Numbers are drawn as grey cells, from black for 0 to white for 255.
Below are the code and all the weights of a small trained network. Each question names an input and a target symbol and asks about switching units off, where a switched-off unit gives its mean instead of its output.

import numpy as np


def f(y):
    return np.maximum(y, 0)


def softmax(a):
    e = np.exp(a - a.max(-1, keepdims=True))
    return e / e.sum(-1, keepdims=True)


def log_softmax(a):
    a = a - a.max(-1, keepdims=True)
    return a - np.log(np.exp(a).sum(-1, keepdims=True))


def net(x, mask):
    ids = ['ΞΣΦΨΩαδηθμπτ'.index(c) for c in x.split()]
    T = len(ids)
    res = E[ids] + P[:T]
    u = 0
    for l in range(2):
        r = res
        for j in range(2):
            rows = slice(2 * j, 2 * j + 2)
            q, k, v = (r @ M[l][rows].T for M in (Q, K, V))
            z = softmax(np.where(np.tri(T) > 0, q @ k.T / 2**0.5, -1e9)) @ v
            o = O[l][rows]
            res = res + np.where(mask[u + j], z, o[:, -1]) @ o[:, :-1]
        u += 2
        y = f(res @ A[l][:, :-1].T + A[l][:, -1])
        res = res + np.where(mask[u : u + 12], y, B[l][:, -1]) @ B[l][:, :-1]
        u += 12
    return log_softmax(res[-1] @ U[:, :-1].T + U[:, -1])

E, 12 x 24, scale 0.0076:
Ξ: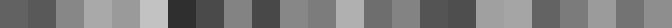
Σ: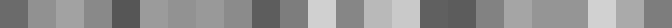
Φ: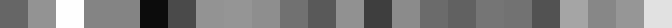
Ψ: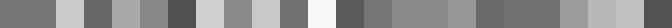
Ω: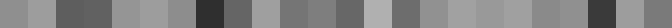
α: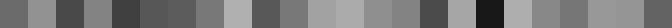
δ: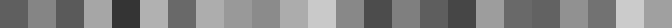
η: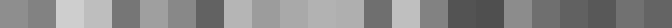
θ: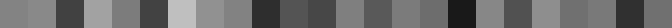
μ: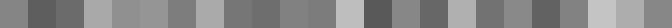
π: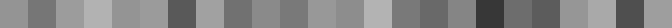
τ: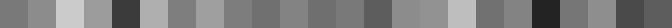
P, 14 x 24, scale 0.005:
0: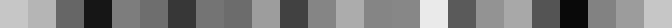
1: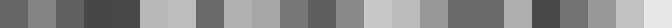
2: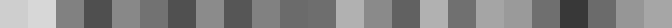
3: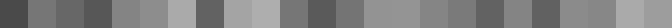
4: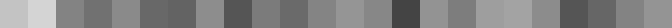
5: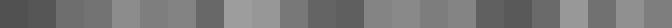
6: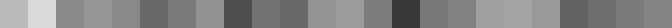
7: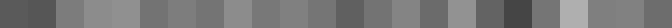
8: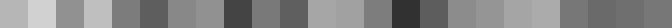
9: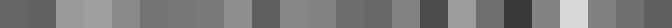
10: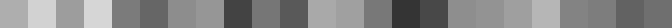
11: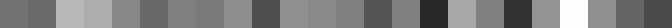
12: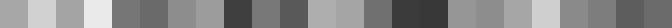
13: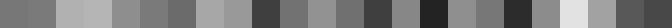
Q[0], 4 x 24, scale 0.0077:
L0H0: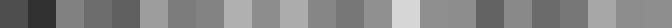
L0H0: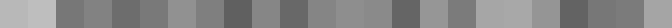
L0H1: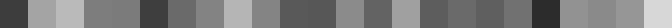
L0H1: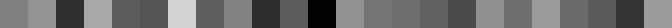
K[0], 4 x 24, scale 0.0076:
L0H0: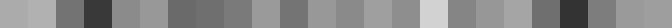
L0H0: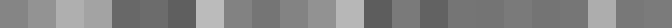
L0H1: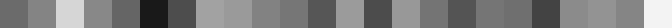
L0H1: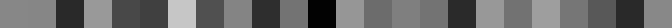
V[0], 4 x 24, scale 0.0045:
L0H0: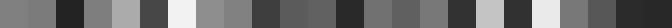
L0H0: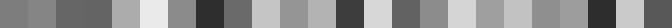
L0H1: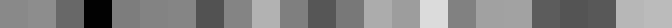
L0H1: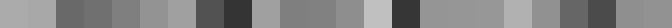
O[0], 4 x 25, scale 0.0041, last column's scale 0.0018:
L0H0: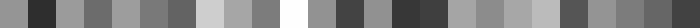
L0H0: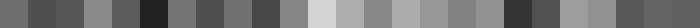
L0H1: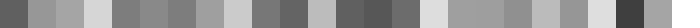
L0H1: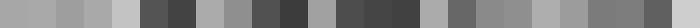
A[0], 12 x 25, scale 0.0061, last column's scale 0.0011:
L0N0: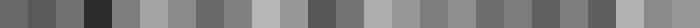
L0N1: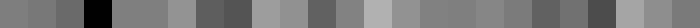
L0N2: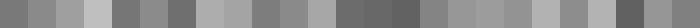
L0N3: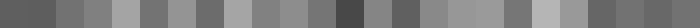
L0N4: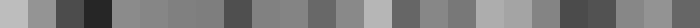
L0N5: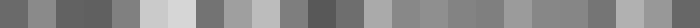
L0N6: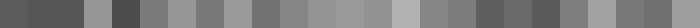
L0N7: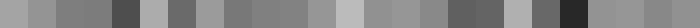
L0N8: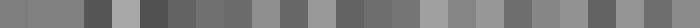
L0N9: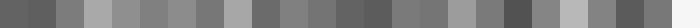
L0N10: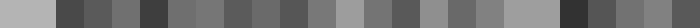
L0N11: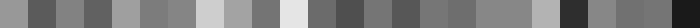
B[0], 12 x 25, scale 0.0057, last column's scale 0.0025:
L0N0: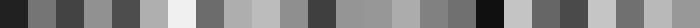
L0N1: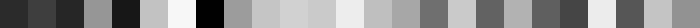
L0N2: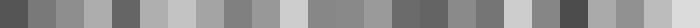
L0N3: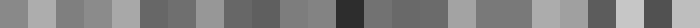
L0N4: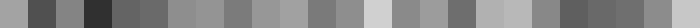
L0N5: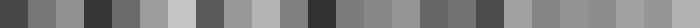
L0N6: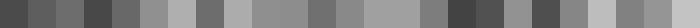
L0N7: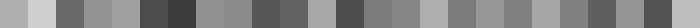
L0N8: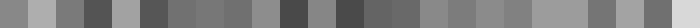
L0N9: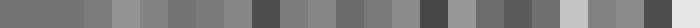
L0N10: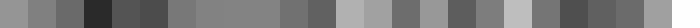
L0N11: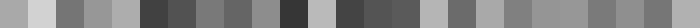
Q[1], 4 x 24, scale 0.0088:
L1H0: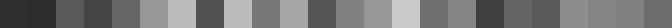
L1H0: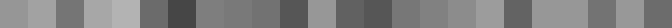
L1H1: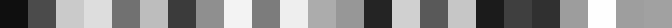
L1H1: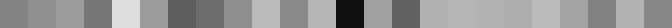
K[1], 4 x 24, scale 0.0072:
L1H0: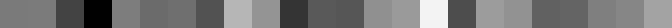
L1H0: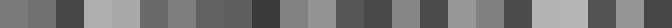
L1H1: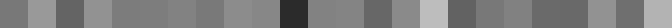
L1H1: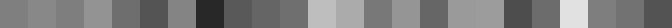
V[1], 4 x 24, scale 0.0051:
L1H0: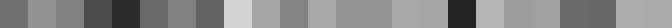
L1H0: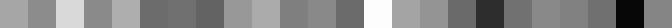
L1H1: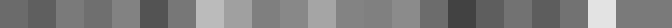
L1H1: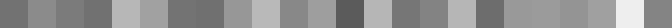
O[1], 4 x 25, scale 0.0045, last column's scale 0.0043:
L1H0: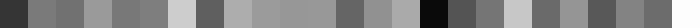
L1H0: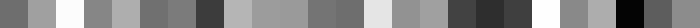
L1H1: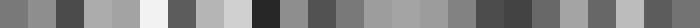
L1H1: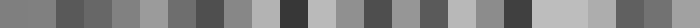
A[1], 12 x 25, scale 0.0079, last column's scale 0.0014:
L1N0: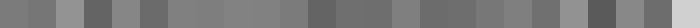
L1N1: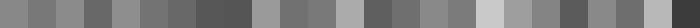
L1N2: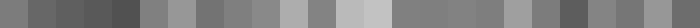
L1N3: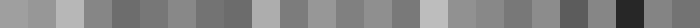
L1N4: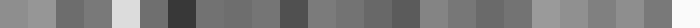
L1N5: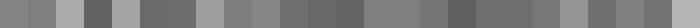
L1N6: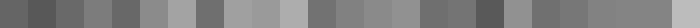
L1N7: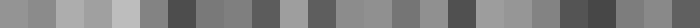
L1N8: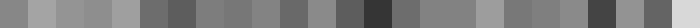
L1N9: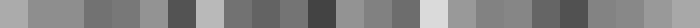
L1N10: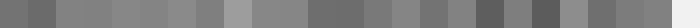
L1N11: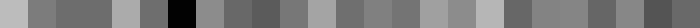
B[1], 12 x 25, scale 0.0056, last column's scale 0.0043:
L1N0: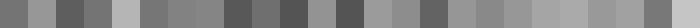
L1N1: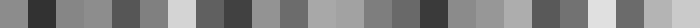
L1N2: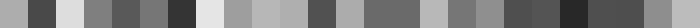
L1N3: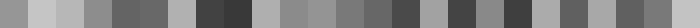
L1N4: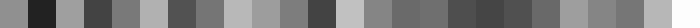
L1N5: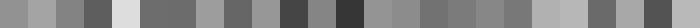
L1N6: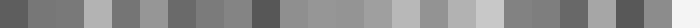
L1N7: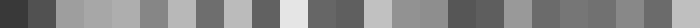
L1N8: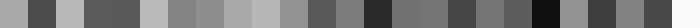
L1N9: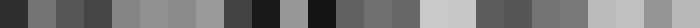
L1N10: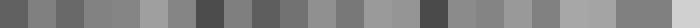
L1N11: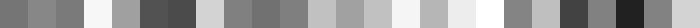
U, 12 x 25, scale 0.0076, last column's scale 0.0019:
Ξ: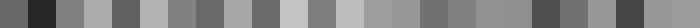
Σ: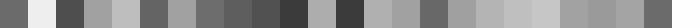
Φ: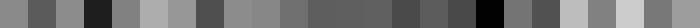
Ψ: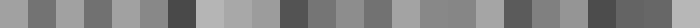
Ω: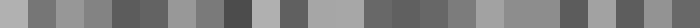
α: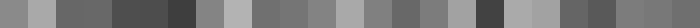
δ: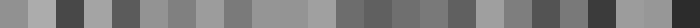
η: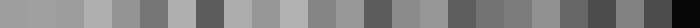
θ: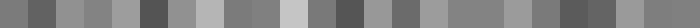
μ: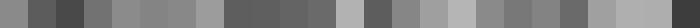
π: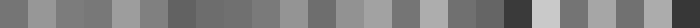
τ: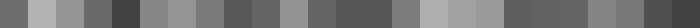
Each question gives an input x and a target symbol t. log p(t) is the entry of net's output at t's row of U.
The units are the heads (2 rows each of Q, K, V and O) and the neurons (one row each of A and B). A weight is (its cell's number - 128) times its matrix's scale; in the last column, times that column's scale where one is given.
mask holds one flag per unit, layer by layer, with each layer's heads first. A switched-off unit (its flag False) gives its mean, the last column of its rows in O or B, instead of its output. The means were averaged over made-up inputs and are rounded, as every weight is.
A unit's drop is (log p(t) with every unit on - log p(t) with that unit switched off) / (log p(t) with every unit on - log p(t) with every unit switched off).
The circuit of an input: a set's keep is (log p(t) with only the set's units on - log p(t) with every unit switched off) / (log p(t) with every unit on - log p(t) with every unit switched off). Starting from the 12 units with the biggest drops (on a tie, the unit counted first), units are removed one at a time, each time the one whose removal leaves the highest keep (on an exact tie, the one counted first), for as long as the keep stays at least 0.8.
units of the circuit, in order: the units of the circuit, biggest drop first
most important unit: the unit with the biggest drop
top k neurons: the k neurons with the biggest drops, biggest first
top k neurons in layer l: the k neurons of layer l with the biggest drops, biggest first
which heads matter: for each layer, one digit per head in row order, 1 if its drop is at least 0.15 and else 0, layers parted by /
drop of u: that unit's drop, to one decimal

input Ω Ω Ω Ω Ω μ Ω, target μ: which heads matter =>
01 / 10
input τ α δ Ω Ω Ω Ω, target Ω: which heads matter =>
00 / 01
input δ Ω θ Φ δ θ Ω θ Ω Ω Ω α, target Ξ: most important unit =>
L0N6
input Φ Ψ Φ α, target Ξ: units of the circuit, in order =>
(L1N6 L0N6 L0H1)
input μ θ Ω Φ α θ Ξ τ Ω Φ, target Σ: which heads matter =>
01 / 00
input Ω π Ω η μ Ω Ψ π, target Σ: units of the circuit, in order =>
(L1N4 L1N8 L1N2)
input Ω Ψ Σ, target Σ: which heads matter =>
00 / 01
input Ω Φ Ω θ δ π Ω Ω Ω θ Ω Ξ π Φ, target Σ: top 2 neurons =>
(L1N4 L1N0)
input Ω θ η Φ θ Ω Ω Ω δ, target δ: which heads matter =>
00 / 10
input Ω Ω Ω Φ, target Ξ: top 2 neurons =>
(L1N6 L0N1)
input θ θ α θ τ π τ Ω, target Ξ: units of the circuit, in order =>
(L0N1 L0H1 L0N0 L1N6)
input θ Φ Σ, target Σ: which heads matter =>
10 / 01
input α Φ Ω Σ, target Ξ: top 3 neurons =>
(L0N6 L1N6 L1N2)
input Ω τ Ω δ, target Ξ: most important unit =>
L0N6
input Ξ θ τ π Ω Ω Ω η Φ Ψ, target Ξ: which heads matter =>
01 / 00
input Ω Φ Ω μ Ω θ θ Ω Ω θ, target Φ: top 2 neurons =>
(L0N11 L1N11)
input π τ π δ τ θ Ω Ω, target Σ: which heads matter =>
01 / 00
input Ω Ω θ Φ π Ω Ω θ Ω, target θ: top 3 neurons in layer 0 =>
(L0N9 L0N4 L0N0)
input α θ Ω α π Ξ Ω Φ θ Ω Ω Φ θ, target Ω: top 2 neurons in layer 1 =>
(L1N1 L1N3)
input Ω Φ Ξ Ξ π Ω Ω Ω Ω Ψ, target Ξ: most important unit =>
L0H1
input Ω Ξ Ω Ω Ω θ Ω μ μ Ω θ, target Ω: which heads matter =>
11 / 01
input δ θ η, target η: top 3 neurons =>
(L0N7 L1N7 L1N3)
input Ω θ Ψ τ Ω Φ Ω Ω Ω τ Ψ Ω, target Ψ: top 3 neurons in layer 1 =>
(L1N11 L1N8 L1N4)
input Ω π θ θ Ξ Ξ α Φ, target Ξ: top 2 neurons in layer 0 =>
(L0N1 L0N0)
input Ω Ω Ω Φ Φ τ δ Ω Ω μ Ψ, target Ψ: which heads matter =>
01 / 10
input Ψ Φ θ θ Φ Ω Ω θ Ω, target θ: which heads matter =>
11 / 01
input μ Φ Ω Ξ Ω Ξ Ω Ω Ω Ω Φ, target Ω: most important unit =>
L1H1
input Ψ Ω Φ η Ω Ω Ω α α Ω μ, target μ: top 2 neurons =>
(L1N9 L0N6)
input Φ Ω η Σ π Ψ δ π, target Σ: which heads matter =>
00 / 10
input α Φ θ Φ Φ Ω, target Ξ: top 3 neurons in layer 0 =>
(L0N1 L0N0 L0N5)
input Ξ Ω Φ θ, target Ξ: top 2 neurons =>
(L1N6 L0N1)
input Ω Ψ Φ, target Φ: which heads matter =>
10 / 00
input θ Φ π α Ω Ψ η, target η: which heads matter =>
00 / 10
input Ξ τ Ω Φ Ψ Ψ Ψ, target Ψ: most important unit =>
L1N11
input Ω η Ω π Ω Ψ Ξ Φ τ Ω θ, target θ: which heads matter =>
11 / 01
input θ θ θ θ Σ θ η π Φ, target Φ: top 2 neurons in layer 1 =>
(L1N11 L1N6)
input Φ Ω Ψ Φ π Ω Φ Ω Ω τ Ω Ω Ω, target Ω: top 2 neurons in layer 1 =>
(L1N1 L1N3)
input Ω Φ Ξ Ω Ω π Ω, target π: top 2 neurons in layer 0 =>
(L0N10 L0N9)
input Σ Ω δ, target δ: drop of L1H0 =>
0.6
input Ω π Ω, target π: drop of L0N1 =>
0.0
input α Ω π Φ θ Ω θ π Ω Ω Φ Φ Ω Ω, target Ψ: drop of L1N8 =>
0.1
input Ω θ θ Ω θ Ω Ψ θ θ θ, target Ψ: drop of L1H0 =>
0.3
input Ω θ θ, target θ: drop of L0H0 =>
0.2
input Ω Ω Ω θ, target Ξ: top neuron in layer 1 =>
(L1N6)
